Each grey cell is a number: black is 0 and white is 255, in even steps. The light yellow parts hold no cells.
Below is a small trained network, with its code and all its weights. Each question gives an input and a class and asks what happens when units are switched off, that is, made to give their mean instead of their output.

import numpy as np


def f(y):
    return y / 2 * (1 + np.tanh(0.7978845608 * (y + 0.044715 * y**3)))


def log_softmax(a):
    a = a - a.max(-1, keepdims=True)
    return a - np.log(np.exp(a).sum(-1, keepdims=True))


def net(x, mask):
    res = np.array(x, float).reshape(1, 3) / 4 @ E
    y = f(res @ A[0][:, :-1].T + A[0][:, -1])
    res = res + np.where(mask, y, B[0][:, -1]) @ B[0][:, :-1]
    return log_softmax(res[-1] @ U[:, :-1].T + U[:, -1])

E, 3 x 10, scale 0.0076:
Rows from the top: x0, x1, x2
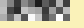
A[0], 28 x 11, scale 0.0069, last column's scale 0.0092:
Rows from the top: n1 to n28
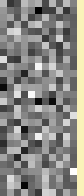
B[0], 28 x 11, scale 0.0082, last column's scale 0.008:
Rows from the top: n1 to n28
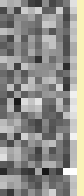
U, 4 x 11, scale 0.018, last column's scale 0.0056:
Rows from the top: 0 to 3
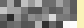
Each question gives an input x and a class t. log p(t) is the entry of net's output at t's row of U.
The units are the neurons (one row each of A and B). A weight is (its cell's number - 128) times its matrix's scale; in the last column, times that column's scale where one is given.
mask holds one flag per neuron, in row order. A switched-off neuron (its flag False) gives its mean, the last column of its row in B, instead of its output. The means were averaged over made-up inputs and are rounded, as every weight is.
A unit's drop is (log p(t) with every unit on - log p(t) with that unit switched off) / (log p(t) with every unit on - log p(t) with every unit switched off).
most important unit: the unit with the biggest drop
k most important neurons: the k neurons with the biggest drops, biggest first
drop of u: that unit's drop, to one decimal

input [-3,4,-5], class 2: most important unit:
n28
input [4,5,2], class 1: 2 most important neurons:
(n20 n16)
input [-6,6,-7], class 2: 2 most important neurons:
(n28 n21)
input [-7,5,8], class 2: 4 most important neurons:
(n4 n14 n6 n24)
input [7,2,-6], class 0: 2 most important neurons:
(n15 n2)
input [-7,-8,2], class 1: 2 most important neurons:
(n19 n22)
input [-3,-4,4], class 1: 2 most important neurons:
(n19 n28)
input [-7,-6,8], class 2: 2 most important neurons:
(n14 n4)
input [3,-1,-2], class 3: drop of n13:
0.2
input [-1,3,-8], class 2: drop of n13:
0.0
